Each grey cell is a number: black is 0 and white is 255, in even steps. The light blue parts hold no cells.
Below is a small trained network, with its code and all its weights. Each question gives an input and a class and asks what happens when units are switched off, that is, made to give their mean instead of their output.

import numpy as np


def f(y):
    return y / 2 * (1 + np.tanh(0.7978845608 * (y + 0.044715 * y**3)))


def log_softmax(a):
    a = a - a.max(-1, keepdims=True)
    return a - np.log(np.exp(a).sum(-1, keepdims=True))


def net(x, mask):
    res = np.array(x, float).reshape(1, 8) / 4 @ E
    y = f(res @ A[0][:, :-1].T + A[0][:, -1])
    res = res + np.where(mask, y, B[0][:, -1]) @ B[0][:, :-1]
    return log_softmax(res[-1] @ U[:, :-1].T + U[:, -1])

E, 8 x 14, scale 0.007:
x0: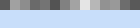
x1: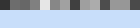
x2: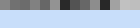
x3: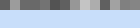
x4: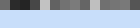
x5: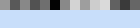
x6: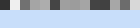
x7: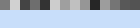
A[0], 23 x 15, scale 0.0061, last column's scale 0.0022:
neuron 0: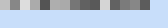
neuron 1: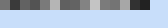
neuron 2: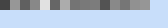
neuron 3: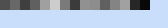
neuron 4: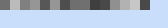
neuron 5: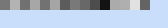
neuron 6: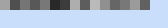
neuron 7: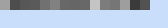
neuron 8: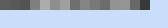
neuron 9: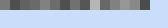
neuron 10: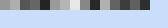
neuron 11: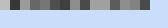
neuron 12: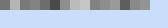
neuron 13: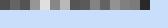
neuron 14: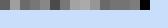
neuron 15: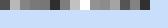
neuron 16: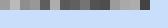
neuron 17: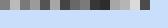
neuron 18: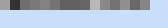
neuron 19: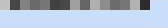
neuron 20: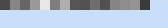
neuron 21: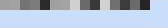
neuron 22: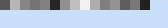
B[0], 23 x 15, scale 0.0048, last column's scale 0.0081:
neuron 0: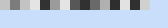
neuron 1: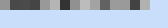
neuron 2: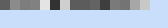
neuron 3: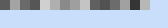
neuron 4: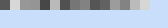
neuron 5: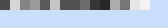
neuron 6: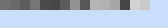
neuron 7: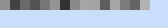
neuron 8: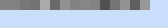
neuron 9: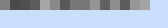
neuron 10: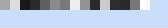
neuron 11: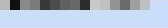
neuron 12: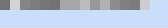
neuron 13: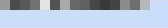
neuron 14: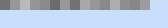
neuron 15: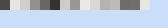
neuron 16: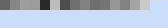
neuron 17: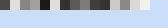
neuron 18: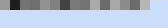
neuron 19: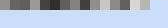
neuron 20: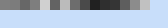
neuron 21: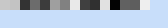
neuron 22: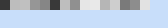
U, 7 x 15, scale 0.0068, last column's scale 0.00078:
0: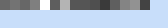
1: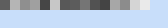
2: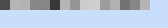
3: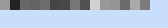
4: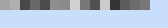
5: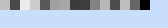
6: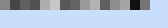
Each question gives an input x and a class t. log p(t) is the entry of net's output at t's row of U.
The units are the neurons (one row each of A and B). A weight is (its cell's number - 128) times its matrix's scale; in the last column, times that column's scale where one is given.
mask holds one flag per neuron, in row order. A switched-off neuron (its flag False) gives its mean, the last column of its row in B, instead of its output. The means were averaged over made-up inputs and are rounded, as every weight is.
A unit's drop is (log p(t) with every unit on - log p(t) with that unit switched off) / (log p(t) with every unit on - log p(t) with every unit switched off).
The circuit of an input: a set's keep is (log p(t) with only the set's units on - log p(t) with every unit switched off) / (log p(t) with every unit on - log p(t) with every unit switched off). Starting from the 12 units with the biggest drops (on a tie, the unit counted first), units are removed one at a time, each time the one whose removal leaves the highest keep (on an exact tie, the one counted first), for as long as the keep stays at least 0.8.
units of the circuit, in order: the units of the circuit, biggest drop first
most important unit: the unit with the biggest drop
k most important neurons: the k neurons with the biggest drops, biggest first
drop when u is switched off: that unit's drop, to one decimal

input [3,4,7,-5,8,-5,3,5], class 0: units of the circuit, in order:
neuron 13; neuron 20
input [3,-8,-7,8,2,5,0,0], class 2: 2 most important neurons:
neuron 22; neuron 15
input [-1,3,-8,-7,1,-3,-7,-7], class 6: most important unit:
neuron 1
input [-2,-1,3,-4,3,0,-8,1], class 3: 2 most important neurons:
neuron 11; neuron 19
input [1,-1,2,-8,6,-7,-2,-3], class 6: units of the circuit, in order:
neuron 1; neuron 18; neuron 3
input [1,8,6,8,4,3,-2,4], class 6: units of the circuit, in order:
neuron 1; neuron 3
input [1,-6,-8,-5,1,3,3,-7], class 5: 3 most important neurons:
neuron 0; neuron 10; neuron 11
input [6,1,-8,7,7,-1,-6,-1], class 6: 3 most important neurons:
neuron 1; neuron 7; neuron 18
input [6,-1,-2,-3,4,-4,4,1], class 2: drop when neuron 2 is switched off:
-0.1
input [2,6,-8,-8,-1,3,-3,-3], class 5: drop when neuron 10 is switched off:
0.2
